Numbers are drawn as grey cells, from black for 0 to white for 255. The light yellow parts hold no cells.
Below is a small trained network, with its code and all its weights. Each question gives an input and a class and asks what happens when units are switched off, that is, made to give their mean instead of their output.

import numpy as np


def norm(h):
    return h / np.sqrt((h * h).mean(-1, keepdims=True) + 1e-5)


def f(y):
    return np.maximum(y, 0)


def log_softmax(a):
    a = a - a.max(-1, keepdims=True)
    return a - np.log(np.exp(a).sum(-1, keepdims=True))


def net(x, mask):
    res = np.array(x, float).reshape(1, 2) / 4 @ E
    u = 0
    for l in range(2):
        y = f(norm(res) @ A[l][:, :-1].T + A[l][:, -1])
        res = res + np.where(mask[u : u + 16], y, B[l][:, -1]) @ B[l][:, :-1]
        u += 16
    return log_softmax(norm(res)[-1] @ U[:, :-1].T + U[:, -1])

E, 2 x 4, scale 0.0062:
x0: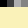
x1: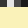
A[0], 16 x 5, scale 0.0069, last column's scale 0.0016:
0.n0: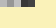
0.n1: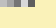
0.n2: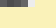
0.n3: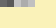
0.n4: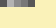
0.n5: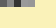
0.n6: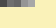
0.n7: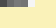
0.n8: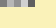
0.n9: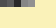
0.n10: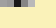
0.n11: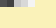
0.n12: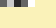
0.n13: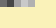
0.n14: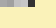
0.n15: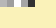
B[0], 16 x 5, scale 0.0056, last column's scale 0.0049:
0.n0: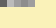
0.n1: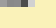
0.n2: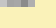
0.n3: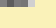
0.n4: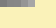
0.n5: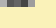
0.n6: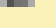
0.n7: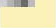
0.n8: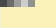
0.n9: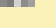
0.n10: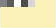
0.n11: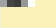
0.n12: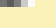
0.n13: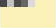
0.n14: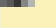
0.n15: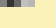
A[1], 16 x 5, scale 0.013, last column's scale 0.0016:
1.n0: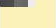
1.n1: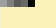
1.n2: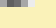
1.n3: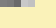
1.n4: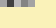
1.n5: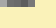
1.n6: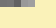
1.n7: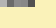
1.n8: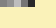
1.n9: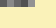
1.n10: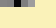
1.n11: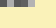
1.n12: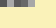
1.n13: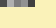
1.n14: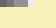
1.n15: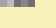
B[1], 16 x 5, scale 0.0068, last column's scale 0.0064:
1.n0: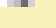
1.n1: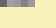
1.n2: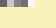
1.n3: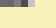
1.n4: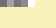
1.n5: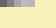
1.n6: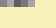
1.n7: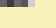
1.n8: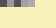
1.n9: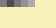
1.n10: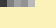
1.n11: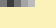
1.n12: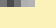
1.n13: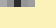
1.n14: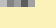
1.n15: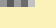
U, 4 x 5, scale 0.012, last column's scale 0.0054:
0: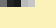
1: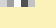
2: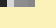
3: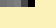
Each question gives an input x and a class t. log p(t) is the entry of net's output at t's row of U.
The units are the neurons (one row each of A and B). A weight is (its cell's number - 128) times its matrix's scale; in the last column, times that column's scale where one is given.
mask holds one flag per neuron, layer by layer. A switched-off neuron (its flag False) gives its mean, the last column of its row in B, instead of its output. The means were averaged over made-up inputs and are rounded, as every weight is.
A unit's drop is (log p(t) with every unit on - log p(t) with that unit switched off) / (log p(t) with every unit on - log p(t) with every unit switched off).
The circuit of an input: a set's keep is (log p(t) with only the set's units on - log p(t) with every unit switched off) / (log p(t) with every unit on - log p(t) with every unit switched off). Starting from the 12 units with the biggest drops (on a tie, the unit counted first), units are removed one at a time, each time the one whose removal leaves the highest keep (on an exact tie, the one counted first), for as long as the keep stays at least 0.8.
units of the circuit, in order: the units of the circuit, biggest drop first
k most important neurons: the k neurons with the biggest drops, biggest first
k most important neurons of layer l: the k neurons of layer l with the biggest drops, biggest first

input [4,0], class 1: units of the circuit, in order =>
1.n0
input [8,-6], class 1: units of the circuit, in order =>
1.n0; 1.n14
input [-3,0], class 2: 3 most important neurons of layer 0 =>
0.n10; 0.n7; 0.n2
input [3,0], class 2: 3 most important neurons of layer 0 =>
0.n10; 0.n7; 0.n2
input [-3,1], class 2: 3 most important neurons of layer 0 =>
0.n10; 0.n7; 0.n12
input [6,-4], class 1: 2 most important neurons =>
1.n0; 0.n13
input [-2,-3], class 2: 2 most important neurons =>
1.n2; 1.n10
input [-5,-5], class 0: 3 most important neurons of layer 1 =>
1.n0; 1.n7; 1.n14
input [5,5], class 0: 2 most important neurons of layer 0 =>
0.n10; 0.n7
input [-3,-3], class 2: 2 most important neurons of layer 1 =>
1.n2; 1.n11
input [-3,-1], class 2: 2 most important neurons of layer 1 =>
1.n0; 1.n4
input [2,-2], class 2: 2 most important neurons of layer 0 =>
0.n13; 0.n11
